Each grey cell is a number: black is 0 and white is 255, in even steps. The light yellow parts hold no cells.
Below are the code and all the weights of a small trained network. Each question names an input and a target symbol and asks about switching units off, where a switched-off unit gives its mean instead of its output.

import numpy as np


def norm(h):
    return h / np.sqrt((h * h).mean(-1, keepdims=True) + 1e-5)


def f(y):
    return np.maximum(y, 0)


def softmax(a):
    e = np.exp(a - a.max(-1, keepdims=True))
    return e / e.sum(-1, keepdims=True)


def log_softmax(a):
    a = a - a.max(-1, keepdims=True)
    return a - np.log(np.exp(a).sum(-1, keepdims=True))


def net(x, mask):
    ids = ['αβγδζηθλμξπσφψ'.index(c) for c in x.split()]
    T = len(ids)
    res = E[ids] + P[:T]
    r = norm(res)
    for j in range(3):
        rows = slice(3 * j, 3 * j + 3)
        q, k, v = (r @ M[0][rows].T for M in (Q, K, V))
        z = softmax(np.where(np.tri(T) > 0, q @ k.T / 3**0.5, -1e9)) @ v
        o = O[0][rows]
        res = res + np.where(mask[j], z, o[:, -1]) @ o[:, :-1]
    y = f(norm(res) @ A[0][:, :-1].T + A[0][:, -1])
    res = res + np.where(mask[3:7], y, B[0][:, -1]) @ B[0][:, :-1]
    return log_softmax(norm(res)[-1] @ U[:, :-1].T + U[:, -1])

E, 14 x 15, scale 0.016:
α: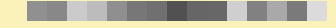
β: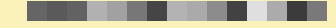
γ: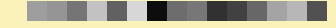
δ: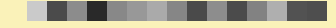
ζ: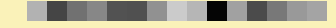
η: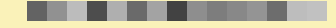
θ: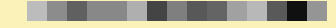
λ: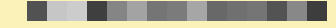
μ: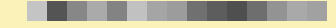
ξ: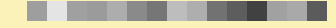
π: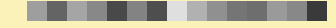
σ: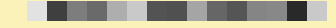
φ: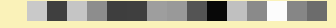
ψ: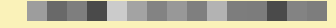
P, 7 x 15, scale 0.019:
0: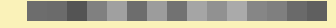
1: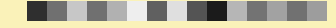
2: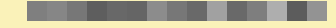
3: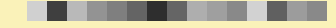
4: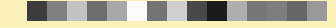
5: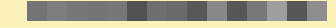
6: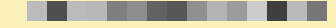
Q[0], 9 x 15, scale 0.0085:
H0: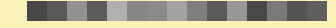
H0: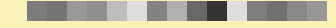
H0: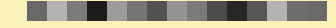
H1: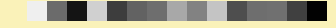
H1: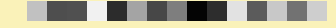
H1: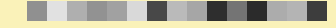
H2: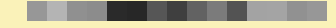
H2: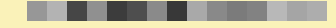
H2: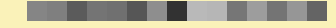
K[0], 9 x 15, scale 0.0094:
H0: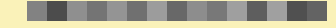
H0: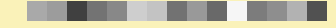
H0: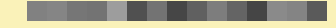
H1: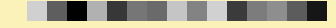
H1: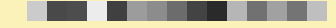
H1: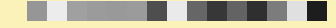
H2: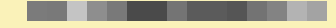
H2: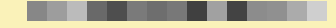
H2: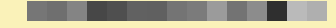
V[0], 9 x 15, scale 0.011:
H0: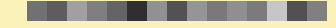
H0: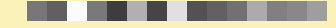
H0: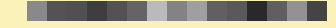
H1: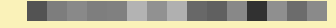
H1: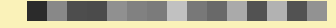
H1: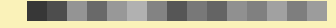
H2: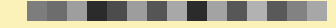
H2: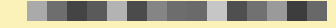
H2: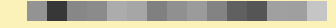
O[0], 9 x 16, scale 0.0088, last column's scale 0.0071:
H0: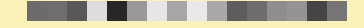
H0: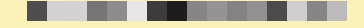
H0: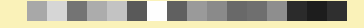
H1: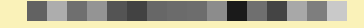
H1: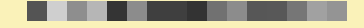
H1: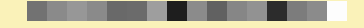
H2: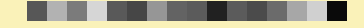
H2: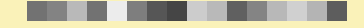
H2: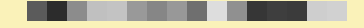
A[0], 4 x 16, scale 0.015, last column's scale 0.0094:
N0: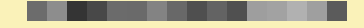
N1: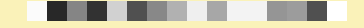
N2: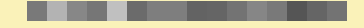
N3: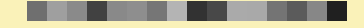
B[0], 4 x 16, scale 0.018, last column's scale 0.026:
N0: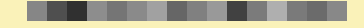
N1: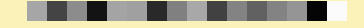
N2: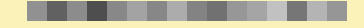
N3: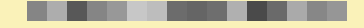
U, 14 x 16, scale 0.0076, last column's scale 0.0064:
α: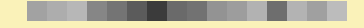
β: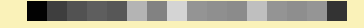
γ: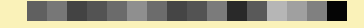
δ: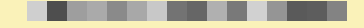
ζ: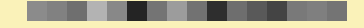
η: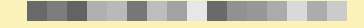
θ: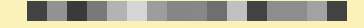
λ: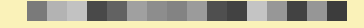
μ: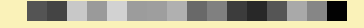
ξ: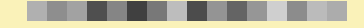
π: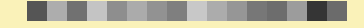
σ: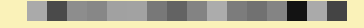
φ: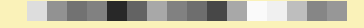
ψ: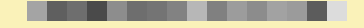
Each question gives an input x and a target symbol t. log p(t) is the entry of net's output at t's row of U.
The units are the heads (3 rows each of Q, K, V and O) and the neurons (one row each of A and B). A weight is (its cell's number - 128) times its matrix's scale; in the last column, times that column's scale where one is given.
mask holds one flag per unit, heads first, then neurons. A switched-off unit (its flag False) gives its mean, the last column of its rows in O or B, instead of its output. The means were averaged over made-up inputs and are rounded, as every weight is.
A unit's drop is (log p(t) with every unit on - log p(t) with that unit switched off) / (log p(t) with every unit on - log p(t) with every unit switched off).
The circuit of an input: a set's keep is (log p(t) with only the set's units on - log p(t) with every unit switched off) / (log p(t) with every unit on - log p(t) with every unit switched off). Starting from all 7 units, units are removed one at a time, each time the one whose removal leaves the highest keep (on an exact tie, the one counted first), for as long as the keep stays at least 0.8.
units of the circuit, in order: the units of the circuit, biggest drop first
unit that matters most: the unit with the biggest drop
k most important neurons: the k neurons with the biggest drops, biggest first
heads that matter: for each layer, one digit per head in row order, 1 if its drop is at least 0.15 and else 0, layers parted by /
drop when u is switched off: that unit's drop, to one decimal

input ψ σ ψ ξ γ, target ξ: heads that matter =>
111
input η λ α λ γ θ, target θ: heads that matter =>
010
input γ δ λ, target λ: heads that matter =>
100
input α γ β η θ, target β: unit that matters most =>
H0
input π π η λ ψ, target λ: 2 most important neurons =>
[N1; N2]
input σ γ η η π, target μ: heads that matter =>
111
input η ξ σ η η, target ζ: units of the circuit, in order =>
[H0; H1; N1]
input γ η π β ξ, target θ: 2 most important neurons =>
[N3; N1]
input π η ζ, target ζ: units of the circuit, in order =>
[H2; N1]
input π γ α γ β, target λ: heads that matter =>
110
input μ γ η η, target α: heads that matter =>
101
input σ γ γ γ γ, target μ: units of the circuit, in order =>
[H2; H1; N1; H0]
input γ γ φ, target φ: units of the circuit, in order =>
[N1; H2]
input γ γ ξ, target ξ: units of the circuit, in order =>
[N1; N3]
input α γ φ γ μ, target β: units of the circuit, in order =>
[H0; N1]
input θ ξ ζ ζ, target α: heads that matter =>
111
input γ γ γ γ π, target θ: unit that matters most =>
N3
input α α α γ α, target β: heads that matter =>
111
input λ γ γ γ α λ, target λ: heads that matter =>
100
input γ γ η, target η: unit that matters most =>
H2
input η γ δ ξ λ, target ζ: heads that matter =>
110
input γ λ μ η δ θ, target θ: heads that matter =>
000
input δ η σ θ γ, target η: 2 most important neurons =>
[N1; N2]
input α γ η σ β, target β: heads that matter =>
110
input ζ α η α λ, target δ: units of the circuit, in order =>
[H0; H1; N1; H2]
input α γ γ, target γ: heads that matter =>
001
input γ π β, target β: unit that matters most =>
H0
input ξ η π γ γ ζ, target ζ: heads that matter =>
001
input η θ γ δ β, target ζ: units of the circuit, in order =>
[H0; H1; H2]
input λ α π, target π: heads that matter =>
100
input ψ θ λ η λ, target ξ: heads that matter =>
111
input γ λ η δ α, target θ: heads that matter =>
111
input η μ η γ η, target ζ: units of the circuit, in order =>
[H1; H0; N1]
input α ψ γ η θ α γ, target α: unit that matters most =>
N1
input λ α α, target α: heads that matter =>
000
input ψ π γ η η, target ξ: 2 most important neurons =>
[N1; N2]
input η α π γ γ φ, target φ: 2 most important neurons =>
[N1; N3]
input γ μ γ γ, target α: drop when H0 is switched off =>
0.3
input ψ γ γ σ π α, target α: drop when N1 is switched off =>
0.4
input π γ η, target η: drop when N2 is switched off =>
0.0
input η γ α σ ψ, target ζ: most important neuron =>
[N1]
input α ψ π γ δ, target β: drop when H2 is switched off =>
0.2
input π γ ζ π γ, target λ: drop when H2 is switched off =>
0.2
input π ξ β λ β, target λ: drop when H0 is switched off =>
0.6
